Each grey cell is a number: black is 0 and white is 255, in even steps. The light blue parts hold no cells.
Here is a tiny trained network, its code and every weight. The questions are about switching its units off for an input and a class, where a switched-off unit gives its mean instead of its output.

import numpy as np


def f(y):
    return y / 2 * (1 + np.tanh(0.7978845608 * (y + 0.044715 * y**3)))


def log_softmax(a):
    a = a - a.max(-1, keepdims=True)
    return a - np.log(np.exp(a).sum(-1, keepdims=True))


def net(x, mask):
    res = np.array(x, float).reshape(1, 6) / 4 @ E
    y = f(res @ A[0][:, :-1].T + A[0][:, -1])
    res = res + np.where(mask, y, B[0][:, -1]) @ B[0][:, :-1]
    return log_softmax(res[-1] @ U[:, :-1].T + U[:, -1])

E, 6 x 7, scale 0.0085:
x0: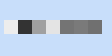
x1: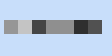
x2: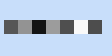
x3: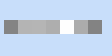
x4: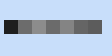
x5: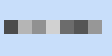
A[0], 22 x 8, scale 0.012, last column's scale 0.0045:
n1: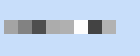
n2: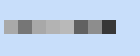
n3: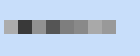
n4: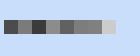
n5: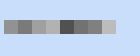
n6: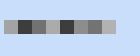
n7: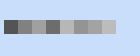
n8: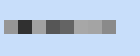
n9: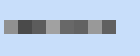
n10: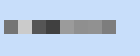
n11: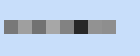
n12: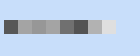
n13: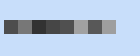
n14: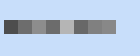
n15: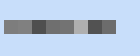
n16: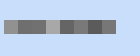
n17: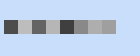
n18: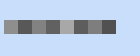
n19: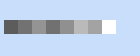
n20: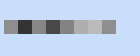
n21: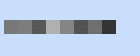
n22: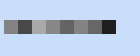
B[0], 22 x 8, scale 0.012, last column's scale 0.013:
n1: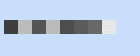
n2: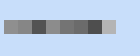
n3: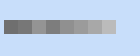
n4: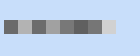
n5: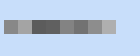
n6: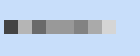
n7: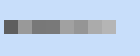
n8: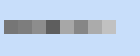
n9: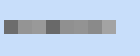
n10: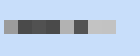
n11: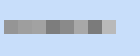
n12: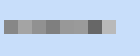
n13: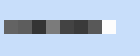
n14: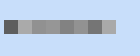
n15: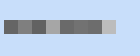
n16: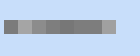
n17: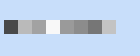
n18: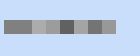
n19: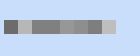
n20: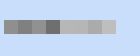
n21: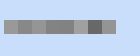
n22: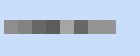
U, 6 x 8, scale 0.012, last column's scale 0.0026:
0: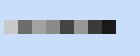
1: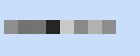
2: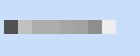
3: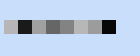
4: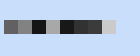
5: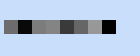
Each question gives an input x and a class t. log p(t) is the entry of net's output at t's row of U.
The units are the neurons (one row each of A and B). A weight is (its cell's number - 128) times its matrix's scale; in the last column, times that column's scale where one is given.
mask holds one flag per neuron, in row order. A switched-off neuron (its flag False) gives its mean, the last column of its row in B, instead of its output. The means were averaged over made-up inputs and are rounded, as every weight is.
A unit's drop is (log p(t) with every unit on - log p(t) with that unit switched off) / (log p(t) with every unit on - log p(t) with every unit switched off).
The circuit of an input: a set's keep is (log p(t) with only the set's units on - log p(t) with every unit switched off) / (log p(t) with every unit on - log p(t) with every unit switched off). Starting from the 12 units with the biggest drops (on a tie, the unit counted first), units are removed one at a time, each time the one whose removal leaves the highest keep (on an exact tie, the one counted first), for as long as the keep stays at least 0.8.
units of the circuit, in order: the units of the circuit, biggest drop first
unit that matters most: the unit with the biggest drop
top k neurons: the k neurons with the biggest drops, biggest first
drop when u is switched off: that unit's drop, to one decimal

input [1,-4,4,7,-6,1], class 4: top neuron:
[n1]
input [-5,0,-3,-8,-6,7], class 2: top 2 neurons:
[n17 n13]
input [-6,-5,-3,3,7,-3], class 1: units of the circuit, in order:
[n17 n1]
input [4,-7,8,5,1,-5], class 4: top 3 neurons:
[n1 n15 n17]
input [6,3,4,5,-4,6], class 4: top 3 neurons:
[n1 n2 n20]
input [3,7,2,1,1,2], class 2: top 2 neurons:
[n13 n11]
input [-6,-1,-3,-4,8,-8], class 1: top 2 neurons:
[n1 n20]
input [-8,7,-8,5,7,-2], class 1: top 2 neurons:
[n10 n17]
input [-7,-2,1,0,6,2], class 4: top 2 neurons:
[n13 n20]
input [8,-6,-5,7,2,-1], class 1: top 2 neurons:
[n17 n22]
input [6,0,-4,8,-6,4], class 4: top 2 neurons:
[n2 n20]
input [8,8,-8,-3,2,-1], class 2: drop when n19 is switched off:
-0.1
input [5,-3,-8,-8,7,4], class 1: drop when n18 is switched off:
0.0
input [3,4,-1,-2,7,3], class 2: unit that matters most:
n13
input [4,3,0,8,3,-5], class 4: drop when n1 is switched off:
0.1
